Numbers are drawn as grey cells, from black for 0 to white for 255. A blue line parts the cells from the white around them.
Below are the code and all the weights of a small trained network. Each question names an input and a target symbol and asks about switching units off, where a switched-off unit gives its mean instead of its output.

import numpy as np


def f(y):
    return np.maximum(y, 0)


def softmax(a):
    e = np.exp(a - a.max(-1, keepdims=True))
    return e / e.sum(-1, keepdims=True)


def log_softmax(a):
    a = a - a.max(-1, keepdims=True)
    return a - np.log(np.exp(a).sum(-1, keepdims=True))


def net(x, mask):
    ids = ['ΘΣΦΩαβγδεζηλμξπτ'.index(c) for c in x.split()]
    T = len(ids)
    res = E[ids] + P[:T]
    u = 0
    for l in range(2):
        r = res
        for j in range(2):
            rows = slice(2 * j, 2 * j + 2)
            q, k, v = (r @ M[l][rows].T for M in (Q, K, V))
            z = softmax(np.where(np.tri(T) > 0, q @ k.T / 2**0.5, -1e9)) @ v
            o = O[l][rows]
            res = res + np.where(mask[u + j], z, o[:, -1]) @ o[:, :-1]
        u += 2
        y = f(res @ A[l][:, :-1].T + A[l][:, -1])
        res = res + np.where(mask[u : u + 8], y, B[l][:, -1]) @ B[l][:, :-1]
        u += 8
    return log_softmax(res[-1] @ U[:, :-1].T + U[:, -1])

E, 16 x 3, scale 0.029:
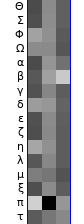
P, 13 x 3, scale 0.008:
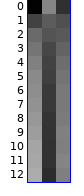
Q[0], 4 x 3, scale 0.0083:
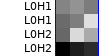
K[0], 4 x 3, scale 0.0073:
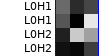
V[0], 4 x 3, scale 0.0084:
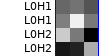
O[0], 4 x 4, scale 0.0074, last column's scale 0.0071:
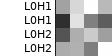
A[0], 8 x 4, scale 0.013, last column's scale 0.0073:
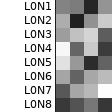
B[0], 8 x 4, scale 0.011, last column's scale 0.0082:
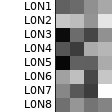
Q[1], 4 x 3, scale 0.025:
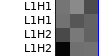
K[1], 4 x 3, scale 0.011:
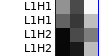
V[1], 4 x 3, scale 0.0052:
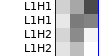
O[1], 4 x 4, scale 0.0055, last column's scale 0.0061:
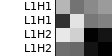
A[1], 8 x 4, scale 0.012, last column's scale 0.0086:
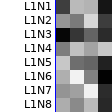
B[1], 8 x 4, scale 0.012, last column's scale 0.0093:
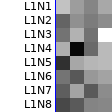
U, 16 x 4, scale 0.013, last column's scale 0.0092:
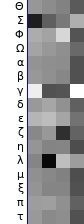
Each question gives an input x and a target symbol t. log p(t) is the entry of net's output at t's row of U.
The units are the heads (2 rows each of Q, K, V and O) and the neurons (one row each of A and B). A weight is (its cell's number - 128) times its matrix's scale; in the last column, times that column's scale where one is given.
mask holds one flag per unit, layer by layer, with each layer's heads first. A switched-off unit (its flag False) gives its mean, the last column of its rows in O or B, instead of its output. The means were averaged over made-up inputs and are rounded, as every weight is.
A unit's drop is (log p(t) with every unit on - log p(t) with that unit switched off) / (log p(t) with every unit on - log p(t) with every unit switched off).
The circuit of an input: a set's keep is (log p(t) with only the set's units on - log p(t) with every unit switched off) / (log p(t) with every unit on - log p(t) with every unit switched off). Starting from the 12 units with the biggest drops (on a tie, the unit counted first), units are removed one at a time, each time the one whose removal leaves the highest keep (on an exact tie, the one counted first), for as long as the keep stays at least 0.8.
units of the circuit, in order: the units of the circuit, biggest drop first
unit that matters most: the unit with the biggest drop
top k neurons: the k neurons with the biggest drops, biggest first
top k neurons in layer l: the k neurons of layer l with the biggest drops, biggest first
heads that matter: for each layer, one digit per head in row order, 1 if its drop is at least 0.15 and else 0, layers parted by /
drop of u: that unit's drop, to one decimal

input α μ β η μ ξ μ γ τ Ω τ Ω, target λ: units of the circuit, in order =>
L0N5, L1H2, L0N7, L0N3
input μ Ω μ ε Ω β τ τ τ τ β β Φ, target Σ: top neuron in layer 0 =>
L0N5
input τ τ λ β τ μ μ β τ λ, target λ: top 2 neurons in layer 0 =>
L0N5, L0N4
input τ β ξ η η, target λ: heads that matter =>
01 / 01
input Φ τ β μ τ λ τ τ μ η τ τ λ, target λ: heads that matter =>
01 / 01
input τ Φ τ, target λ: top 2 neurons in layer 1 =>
L1N3, L1N1
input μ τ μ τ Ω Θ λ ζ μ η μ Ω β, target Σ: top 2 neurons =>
L0N3, L0N7
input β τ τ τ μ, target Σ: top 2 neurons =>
L0N5, L0N1
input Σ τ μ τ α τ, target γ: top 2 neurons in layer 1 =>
L1N5, L1N3
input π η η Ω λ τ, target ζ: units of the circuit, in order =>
L1H2, L0N2, L0H1
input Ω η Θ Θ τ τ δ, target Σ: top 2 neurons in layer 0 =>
L0N2, L0N3
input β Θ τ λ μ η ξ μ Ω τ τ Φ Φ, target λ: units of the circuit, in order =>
L0H2, L0N5, L1N3
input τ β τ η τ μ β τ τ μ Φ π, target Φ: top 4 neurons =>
L1N5, L0N2, L0N6, L0N4
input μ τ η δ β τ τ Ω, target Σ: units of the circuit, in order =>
L0N5
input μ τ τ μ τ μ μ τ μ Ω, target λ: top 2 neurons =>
L0N5, L0N7
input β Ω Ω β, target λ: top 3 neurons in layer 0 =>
L0N2, L0N5, L0N4
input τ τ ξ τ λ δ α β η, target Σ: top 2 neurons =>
L0N5, L0N4
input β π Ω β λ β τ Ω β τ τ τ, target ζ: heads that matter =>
00 / 01
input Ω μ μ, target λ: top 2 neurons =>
L0N5, L0N4
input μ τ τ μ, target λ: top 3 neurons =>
L0N7, L0N2, L1N3
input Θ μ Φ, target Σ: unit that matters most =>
L0N2
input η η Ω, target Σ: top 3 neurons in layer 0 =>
L0N2, L0N7, L0N6
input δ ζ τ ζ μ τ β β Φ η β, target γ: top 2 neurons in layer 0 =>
L0N5, L0N6
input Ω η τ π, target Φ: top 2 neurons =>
L1N5, L0N2
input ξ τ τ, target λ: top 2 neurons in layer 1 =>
L1N3, L1N5
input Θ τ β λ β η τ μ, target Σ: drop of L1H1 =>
0.1
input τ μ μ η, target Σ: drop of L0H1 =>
0.1
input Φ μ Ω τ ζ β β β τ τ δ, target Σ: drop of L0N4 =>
0.1
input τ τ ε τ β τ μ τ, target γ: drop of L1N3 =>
0.1
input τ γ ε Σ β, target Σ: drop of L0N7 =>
0.3
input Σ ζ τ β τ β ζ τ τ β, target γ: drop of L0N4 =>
0.0
